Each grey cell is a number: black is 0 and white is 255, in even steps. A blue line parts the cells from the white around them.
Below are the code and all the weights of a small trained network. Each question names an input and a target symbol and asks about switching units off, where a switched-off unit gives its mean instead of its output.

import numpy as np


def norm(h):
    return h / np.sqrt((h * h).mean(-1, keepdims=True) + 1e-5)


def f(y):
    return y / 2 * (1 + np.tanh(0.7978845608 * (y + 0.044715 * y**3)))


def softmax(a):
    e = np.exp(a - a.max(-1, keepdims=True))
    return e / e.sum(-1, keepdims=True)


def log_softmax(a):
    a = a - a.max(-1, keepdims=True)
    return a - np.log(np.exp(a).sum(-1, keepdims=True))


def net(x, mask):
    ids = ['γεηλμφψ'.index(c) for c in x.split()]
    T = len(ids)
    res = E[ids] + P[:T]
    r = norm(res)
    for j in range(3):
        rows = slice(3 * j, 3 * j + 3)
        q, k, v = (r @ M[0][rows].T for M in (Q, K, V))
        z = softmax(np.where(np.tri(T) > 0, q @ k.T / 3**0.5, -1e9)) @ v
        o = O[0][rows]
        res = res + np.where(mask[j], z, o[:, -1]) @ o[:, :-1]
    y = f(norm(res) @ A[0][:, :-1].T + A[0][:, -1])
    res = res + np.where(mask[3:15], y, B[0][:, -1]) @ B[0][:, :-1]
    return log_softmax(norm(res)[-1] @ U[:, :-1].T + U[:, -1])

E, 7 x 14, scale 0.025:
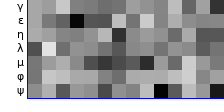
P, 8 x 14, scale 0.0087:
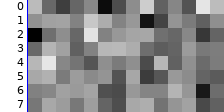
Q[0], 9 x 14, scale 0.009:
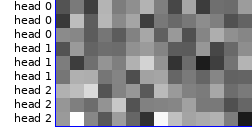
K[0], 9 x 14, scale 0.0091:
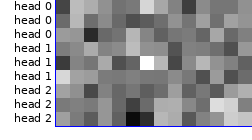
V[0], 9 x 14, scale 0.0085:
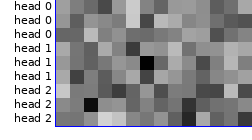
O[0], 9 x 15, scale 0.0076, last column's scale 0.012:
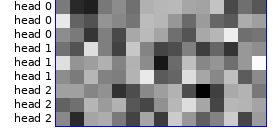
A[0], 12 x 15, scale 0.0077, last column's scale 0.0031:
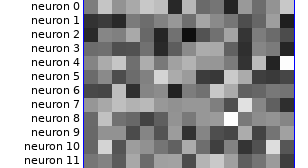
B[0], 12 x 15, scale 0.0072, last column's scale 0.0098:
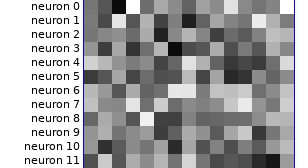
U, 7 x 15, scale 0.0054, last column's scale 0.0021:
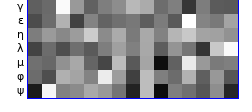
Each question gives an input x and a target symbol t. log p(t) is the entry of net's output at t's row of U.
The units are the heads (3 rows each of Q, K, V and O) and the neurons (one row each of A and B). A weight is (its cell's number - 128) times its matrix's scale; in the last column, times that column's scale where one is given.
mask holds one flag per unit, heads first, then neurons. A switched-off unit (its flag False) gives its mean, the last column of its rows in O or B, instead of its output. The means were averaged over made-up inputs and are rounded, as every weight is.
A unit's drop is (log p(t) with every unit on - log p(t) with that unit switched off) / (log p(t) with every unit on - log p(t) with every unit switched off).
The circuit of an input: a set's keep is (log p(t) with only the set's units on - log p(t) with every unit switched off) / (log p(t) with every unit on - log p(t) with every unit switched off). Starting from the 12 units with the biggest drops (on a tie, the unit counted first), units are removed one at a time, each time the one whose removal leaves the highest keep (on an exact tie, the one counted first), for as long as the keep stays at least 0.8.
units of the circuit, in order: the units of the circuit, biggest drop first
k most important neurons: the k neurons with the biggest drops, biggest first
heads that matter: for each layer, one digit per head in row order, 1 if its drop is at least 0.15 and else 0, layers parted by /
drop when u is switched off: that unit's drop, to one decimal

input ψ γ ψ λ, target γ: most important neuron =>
[neuron 4]
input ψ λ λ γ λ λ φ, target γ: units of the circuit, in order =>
[head 2; head 1]
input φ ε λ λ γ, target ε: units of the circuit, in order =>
[head 2; neuron 5]
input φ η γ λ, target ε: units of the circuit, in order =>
[head 2; neuron 5]
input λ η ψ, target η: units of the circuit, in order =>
[head 1; head 2]
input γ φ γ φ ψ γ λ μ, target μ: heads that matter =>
001
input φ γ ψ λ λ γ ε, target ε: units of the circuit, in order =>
[neuron 5; head 2; neuron 0]
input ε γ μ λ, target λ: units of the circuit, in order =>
[neuron 10; head 2]
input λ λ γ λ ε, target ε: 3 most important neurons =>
[neuron 0; neuron 3; neuron 8]
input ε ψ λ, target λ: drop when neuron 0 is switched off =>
0.1
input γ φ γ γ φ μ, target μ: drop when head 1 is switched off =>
0.1
